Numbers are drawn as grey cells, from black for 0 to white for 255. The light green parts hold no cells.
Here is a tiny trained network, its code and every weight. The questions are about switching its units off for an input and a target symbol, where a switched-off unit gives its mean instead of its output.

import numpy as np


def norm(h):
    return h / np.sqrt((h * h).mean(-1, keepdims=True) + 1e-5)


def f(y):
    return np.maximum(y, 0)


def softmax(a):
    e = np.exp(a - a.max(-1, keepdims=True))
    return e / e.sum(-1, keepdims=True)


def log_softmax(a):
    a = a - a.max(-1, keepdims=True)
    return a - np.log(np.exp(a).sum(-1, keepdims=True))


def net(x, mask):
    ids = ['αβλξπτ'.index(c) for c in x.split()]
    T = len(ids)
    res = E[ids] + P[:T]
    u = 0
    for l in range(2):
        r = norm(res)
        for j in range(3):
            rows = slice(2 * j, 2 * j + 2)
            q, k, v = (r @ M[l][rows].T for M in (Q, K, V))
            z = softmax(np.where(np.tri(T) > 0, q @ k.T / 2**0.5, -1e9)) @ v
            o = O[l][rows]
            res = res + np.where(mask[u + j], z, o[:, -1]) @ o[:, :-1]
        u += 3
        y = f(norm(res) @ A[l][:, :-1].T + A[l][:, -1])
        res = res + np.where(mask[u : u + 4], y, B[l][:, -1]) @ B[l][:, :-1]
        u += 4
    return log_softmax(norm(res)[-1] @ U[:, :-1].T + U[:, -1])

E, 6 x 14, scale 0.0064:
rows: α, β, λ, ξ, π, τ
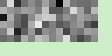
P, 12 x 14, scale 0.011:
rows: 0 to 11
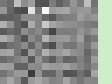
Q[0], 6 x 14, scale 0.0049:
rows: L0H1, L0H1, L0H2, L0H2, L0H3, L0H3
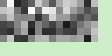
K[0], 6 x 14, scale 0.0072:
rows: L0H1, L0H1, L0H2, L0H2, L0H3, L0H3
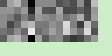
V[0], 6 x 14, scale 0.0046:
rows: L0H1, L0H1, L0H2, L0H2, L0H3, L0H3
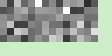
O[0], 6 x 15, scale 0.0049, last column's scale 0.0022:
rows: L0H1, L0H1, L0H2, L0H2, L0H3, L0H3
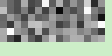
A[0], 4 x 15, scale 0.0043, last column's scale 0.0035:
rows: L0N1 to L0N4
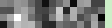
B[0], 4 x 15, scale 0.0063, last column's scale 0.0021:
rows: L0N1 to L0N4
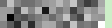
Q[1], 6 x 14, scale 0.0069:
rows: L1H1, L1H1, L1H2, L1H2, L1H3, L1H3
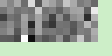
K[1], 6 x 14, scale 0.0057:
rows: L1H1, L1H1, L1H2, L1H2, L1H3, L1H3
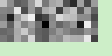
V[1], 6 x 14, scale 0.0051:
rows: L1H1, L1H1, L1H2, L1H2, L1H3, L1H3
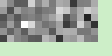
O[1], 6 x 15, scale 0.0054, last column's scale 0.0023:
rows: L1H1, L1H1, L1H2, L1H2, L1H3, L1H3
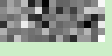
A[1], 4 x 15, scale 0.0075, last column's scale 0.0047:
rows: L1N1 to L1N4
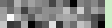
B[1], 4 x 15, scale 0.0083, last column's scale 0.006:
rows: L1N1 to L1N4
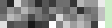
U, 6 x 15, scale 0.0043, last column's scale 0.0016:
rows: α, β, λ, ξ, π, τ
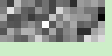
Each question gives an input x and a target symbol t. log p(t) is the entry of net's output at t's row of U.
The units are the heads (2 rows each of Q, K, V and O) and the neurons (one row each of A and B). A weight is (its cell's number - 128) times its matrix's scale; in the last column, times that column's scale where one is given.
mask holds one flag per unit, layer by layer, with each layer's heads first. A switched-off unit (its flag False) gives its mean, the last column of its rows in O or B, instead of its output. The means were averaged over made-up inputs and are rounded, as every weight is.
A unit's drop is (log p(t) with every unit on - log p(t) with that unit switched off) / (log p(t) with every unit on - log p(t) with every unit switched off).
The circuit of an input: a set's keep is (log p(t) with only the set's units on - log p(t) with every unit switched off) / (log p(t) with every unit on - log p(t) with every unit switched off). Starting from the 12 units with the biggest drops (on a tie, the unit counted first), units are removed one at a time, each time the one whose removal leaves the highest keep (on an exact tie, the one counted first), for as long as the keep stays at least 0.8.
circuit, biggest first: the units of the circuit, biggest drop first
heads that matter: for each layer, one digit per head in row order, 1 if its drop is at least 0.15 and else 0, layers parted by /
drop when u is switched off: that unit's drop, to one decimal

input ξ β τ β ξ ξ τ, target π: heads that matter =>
000 / 010
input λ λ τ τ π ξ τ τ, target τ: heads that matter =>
101 / 000
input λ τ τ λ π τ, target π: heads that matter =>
100 / 000
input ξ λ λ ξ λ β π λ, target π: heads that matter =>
100 / 000
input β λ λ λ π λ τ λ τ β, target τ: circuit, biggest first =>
[L0H1; L0H3; L1H2]
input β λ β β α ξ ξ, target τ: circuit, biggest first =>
[L0N3; L1H2; L0H3]
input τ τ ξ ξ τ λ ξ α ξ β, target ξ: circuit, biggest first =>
[L0H1; L1N4]
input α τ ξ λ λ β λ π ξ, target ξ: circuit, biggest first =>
[L1H1; L0N4; L1N4]
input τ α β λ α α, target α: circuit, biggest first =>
[L0H3; L1N1]
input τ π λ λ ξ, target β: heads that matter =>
010 / 000
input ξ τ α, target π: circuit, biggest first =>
[L1H2; L0H1; L0N2]
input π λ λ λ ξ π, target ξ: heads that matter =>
100 / 000
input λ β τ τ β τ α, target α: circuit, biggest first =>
[L1H3; L1N1]
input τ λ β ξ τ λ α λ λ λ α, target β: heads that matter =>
010 / 000
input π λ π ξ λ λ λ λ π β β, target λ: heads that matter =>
100 / 000
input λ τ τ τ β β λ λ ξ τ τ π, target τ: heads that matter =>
100 / 000
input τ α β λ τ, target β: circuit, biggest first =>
[L0H2; L0H3; L1N3]
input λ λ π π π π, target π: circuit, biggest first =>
[L0H1; L1N2]
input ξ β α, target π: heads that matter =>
000 / 010
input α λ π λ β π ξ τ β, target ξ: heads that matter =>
000 / 100
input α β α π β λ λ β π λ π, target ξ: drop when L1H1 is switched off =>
0.9
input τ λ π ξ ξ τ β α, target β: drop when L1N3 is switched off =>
0.2
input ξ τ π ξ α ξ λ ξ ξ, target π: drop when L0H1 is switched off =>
0.1
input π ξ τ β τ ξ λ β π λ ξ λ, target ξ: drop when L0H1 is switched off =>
0.5
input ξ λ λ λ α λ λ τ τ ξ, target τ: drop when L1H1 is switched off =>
0.0
